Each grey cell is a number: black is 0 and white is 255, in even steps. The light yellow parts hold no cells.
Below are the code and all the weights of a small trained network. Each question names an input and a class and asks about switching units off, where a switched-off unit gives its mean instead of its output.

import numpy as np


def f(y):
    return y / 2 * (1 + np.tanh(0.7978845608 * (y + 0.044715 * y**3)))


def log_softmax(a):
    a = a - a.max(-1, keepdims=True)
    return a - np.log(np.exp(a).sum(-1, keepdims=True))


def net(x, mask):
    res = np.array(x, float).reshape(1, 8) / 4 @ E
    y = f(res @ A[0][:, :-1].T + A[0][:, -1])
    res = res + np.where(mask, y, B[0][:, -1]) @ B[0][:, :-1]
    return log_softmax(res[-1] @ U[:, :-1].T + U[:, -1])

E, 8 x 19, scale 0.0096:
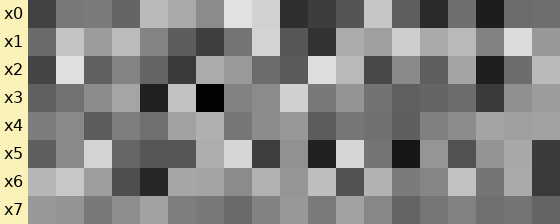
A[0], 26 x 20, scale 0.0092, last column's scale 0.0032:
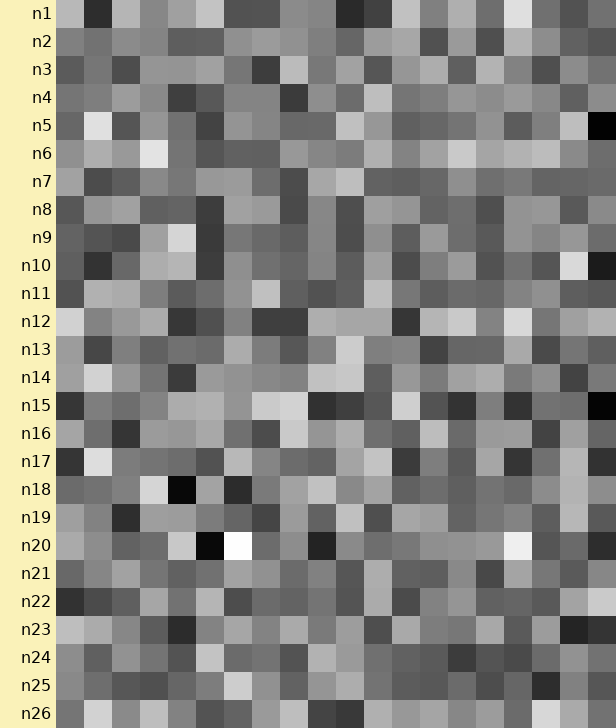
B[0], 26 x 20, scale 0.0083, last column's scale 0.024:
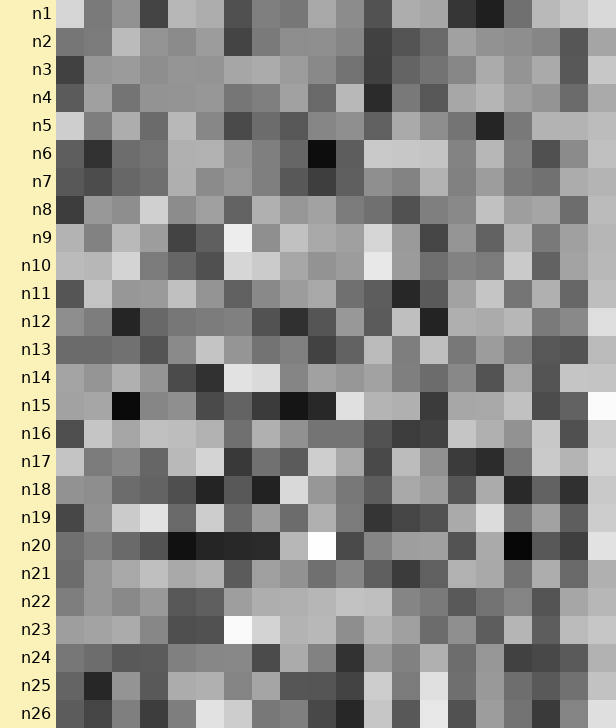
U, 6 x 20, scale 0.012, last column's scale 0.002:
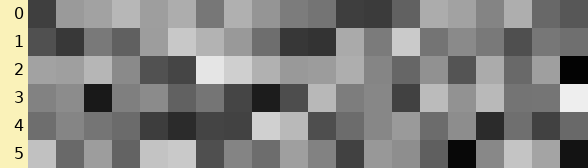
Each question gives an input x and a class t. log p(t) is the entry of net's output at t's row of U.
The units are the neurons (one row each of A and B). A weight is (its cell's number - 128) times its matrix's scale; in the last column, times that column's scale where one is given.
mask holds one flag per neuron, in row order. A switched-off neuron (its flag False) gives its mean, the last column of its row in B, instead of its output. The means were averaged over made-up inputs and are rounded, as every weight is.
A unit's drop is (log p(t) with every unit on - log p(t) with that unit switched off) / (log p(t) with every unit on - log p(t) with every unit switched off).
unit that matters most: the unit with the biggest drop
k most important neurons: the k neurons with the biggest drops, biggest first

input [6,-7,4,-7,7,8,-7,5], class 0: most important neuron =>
[n11]
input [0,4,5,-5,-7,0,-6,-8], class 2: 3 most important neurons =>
[n10; n9; n18]
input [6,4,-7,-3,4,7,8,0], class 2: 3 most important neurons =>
[n23; n19; n16]
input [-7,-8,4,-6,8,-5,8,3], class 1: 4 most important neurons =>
[n25; n13; n7; n15]
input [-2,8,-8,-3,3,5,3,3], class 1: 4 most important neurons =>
[n6; n26; n17; n5]
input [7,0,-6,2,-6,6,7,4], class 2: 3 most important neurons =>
[n23; n12; n14]
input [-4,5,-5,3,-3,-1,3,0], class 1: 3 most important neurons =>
[n6; n15; n17]
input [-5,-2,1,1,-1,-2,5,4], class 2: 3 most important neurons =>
[n14; n15; n23]
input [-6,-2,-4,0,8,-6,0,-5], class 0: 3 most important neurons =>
[n15; n16; n19]
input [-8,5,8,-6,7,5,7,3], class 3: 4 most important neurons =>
[n12; n1; n6; n4]
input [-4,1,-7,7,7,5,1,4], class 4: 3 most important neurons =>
[n18; n17; n5]
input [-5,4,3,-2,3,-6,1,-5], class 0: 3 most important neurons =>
[n15; n16; n19]
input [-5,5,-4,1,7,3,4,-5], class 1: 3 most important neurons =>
[n15; n6; n26]
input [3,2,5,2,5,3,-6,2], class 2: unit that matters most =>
n10
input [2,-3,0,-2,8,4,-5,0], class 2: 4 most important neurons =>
[n10; n9; n19; n16]
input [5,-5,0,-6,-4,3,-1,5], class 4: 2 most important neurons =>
[n20; n26]
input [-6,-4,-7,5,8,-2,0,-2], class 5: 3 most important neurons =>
[n1; n15; n20]
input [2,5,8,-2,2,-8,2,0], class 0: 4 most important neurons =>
[n19; n16; n3; n1]
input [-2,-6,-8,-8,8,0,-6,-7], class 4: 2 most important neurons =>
[n20; n17]
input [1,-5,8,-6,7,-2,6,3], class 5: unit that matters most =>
n17
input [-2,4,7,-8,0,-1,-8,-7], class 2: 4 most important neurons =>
[n10; n9; n18; n24]
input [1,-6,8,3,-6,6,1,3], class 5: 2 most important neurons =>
[n17; n5]
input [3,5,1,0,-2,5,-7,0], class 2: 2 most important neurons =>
[n10; n9]
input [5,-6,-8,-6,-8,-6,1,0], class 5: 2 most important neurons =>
[n1; n26]
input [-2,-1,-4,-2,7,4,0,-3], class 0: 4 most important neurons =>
[n17; n15; n5; n21]
